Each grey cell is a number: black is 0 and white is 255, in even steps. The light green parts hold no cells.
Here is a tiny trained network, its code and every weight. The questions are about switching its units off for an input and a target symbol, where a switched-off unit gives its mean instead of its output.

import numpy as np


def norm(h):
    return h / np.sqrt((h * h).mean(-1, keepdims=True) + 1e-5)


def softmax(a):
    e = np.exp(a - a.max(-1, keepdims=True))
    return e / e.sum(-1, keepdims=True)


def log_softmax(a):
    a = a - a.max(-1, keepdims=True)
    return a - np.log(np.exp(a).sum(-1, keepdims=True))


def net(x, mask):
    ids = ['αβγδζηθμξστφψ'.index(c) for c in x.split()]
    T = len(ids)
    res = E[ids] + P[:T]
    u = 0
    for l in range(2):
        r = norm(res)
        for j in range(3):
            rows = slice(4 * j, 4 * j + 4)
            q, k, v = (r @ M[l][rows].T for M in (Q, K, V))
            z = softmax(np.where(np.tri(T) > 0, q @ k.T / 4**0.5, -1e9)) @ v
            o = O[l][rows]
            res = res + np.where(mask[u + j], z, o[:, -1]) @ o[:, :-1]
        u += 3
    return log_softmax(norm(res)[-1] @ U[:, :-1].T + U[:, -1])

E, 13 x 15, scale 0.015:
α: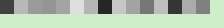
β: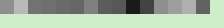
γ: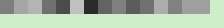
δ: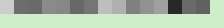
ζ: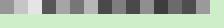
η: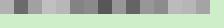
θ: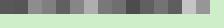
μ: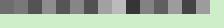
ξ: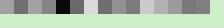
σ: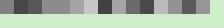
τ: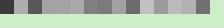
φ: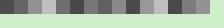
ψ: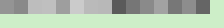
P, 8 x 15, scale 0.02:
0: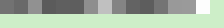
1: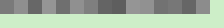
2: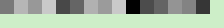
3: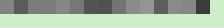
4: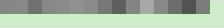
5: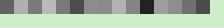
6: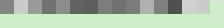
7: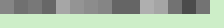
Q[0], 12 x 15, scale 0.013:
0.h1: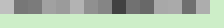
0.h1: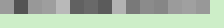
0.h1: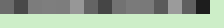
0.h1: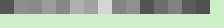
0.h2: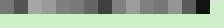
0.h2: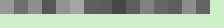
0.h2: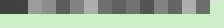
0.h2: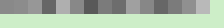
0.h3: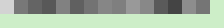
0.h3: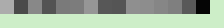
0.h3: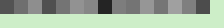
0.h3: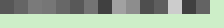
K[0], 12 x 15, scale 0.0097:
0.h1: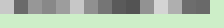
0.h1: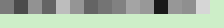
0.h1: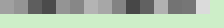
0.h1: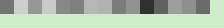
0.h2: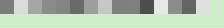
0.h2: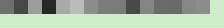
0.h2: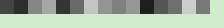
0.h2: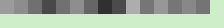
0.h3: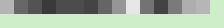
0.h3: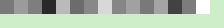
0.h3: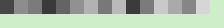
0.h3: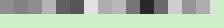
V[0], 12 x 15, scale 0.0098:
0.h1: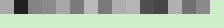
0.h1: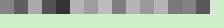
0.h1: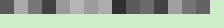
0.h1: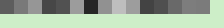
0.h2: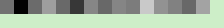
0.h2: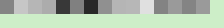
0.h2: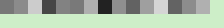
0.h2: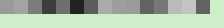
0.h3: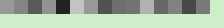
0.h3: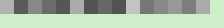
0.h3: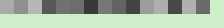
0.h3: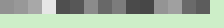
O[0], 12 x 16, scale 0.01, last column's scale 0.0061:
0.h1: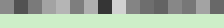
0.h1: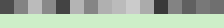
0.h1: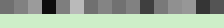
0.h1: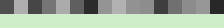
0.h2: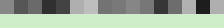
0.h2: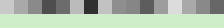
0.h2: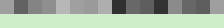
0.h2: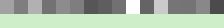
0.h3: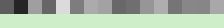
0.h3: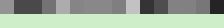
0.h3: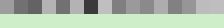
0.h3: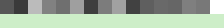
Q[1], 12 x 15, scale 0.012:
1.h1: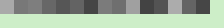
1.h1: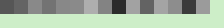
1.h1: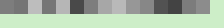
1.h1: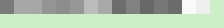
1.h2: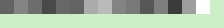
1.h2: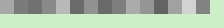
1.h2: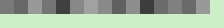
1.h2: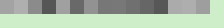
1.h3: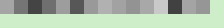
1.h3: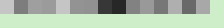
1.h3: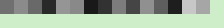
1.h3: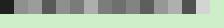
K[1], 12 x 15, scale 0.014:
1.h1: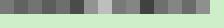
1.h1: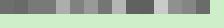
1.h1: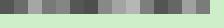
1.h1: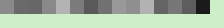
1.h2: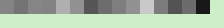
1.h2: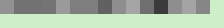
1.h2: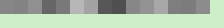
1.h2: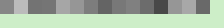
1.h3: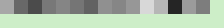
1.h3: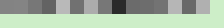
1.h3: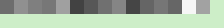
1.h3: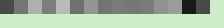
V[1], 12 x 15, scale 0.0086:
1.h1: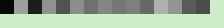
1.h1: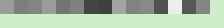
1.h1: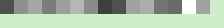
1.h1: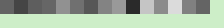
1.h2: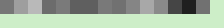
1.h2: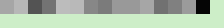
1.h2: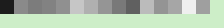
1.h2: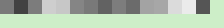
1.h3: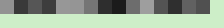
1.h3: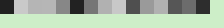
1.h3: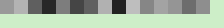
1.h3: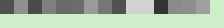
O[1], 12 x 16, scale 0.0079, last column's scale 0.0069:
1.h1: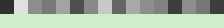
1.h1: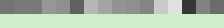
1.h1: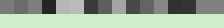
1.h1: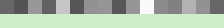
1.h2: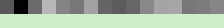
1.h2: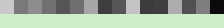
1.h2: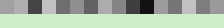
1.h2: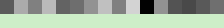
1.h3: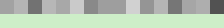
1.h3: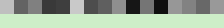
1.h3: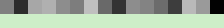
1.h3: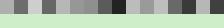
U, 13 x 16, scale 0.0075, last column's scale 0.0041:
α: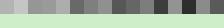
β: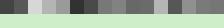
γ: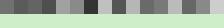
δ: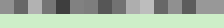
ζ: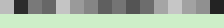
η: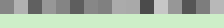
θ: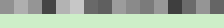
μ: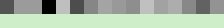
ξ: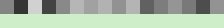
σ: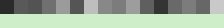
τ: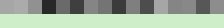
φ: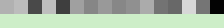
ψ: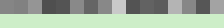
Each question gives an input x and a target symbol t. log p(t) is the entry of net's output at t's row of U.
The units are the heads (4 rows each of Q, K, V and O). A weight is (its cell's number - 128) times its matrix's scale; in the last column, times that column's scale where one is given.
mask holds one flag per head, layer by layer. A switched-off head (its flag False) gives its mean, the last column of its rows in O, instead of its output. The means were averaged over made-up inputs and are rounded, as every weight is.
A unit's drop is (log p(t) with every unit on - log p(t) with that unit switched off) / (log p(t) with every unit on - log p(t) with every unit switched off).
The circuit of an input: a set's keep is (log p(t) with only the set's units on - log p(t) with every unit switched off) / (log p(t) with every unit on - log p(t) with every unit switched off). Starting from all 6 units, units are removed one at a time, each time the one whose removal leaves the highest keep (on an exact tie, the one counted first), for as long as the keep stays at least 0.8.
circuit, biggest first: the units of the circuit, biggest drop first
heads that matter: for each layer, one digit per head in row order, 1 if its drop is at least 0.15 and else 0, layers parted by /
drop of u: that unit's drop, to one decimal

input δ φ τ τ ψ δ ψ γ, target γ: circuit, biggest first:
(0.h3)
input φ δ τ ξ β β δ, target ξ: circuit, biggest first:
(0.h2 0.h3)
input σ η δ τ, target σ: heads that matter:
010 / 000
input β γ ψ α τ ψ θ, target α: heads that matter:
011 / 000
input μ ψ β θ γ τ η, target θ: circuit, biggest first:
(0.h2 1.h3 1.h1)
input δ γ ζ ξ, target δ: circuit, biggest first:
(0.h3 1.h3 0.h1)
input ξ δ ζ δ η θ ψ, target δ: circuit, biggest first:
(1.h2 0.h2 0.h1)
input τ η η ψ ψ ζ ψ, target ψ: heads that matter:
010 / 001
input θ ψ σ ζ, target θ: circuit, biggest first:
(1.h3 0.h2 1.h1)
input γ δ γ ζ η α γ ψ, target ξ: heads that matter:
100 / 000
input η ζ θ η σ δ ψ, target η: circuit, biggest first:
(0.h1 1.h3 1.h2)
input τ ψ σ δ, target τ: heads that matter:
001 / 001
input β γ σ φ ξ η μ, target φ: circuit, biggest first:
(0.h2 1.h3)
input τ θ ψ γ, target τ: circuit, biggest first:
(0.h3 1.h3 0.h2)
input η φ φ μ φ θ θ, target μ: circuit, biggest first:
(1.h1)
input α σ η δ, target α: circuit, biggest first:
(0.h2 0.h3)
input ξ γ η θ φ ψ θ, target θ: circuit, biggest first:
(1.h3 0.h1 0.h2)
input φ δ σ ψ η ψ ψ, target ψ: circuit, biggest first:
(1.h3 0.h1)
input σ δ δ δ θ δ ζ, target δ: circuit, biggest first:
(0.h3 1.h2)
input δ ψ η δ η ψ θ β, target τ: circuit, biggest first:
(0.h1)
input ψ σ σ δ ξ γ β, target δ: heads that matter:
000 / 010
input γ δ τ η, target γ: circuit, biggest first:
(0.h1 0.h2)
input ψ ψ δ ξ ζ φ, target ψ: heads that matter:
001 / 001
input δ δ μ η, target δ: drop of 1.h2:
0.2
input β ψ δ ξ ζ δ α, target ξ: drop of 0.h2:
0.4
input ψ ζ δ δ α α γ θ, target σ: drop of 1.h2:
0.0
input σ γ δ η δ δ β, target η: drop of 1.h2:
0.3
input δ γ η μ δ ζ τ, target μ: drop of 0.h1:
0.1
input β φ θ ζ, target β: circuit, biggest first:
(0.h2)
